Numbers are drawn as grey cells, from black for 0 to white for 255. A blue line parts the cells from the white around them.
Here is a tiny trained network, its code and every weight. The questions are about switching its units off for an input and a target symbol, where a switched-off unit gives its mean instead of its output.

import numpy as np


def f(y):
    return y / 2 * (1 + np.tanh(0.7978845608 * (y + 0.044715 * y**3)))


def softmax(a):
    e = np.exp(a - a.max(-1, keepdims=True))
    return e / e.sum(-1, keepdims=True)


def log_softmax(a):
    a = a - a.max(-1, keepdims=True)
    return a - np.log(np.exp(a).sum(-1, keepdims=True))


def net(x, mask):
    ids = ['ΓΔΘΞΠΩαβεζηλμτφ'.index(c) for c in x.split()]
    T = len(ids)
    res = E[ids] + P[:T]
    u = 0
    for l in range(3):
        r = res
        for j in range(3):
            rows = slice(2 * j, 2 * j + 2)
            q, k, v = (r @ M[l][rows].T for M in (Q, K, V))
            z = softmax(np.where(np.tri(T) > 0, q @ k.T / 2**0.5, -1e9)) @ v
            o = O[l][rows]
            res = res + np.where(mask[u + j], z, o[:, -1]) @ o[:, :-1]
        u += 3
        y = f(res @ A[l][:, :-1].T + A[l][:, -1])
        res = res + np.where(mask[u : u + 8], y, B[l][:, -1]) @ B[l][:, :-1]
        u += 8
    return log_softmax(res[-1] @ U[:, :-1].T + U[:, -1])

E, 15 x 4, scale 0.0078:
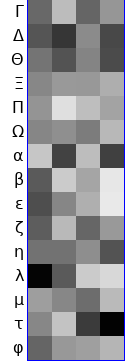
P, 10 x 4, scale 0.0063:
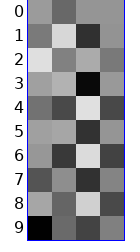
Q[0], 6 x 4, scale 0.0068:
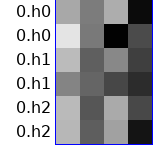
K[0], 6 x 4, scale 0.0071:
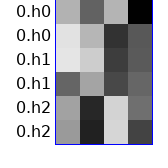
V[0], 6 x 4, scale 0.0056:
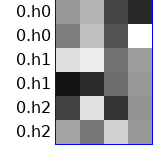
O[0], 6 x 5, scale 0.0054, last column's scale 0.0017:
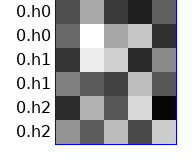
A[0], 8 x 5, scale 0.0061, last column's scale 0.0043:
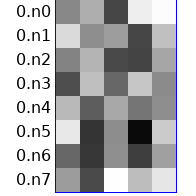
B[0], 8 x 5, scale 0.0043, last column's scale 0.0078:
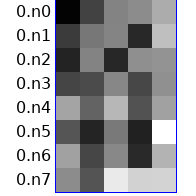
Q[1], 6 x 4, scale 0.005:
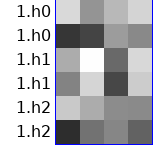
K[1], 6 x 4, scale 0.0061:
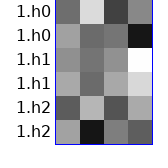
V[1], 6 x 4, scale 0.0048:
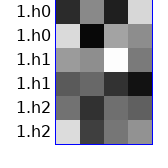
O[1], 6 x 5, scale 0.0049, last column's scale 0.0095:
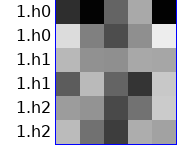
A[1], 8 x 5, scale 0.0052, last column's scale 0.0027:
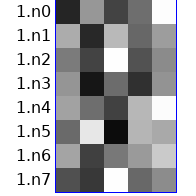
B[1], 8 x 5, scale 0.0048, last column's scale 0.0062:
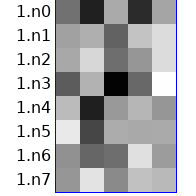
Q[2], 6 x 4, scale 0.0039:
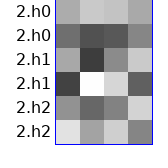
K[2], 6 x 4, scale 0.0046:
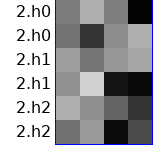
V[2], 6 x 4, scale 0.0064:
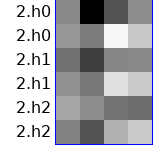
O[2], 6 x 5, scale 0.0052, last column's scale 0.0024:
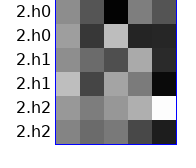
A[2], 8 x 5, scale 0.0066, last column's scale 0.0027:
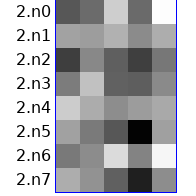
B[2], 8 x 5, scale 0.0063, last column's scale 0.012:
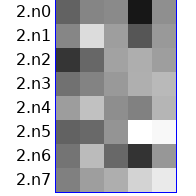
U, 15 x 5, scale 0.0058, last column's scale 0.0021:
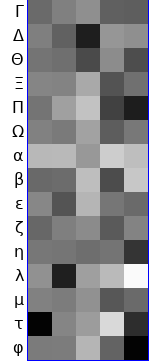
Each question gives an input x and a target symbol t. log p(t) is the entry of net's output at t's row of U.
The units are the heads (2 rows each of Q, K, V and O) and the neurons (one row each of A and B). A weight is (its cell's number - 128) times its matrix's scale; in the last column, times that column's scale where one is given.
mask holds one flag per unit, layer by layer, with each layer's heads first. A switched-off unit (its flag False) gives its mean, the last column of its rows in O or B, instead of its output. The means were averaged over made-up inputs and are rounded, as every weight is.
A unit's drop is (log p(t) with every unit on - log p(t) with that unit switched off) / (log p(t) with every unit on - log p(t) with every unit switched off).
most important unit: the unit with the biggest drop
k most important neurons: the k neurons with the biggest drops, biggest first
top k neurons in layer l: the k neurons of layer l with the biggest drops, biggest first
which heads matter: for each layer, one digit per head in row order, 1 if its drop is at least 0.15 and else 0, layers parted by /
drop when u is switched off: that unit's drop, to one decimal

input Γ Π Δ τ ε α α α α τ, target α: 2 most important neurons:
(0.n5, 1.n5)
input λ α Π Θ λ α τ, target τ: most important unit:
2.n5
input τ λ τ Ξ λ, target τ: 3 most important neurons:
(0.n7, 1.n7, 0.n2)
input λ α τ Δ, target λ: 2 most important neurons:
(2.n5, 0.n7)
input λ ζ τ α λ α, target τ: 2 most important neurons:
(2.n5, 2.n2)
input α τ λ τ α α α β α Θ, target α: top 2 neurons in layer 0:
(0.n5, 0.n6)
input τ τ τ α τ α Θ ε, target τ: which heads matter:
100 / 110 / 110
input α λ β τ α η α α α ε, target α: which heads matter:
101 / 101 / 101
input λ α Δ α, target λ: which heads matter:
110 / 110 / 110
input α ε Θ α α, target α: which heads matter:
001 / 100 / 000
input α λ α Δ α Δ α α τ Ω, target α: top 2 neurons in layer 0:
(0.n5, 0.n6)
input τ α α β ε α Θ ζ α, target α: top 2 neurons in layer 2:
(2.n7, 2.n5)
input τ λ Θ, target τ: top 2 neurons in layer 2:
(2.n2, 2.n5)
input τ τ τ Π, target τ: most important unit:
1.h0
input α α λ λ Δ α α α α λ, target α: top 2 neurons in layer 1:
(1.n3, 1.n5)
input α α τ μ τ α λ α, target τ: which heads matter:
100 / 010 / 010
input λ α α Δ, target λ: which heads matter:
110 / 010 / 110
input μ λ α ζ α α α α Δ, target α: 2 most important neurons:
(2.n7, 2.n5)
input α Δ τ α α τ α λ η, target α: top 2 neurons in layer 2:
(2.n7, 2.n5)
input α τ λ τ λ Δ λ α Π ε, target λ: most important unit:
0.h1
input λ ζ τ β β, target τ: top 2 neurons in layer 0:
(0.n7, 0.n5)
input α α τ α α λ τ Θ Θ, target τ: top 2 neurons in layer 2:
(2.n5, 2.n2)
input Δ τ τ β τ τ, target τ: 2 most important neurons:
(2.n2, 2.n5)
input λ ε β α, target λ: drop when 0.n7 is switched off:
0.2
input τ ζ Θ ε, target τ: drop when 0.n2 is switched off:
0.1
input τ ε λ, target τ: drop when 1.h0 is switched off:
0.8
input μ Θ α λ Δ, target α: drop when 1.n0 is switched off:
0.1
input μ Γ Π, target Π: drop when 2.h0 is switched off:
0.2
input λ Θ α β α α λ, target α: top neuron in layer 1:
(1.n3)
